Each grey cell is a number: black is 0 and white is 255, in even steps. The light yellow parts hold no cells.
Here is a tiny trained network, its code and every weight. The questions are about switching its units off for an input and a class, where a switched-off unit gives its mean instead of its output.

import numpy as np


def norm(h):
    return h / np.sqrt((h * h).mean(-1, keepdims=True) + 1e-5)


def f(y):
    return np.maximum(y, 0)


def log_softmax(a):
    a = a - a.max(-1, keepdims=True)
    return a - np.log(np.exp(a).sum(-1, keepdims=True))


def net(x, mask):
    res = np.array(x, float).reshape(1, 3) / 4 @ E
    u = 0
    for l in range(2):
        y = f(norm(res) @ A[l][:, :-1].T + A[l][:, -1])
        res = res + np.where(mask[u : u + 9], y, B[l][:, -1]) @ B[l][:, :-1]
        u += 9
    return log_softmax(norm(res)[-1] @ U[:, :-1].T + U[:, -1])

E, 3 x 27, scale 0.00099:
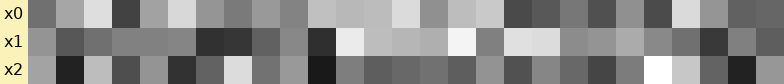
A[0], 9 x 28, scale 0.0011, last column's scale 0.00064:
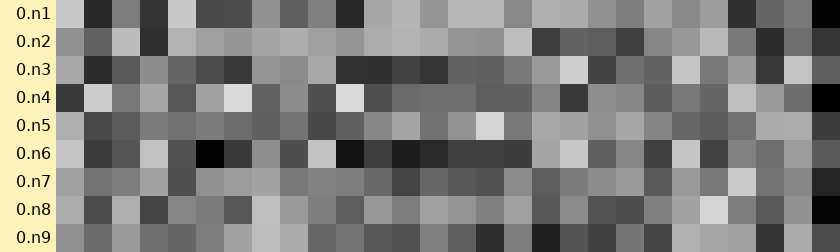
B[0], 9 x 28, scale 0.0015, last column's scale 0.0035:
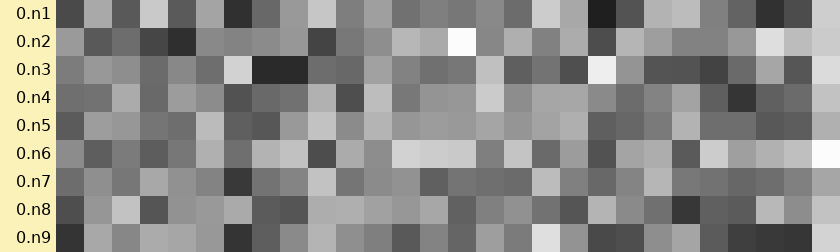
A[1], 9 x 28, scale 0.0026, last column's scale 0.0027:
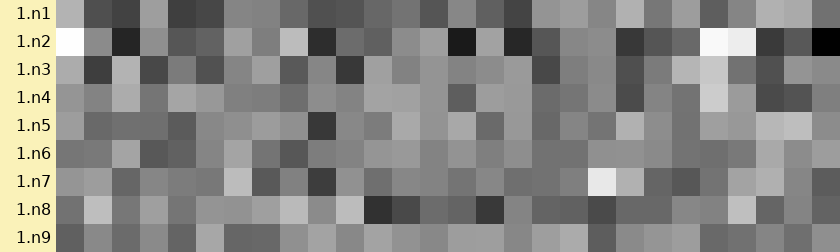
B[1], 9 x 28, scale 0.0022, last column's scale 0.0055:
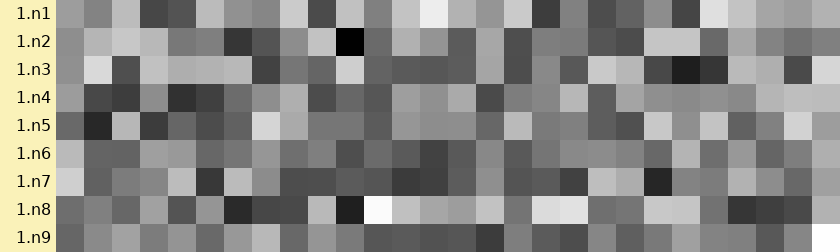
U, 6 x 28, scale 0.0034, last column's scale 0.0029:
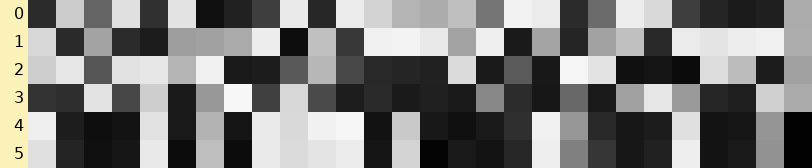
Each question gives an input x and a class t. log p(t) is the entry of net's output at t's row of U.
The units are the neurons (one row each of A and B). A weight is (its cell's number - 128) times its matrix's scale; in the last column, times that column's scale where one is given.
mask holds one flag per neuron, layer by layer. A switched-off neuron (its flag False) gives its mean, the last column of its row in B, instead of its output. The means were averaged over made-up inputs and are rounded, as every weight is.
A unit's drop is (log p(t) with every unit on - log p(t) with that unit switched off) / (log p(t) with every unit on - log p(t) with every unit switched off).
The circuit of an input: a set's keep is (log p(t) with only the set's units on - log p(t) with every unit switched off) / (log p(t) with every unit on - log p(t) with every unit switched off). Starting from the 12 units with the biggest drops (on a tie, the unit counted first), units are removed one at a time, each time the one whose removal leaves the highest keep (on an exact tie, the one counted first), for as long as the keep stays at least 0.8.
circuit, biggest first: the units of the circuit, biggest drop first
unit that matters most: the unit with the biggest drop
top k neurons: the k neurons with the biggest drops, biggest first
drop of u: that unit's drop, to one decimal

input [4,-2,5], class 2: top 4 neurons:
[1.n3, 0.n6, 0.n9, 1.n1]
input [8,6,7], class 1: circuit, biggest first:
[1.n4]
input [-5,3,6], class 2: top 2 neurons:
[1.n3, 0.n3]
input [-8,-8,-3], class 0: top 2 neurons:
[1.n8, 0.n2]
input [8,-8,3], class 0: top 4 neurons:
[1.n8, 0.n9, 0.n6, 1.n1]
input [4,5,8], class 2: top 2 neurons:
[1.n3, 1.n8]
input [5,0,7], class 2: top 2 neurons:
[1.n3, 0.n6]
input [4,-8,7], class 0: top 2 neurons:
[1.n8, 0.n9]
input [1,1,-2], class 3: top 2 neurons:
[1.n3, 0.n3]
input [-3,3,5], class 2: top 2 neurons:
[1.n3, 0.n3]
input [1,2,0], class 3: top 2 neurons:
[1.n9, 1.n8]
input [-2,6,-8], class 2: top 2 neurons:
[0.n1, 1.n8]
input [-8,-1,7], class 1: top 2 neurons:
[1.n1, 0.n6]
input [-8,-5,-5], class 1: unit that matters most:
1.n1
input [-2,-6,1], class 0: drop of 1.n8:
0.1
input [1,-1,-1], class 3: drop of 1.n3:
0.1
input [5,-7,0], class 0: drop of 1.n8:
0.4
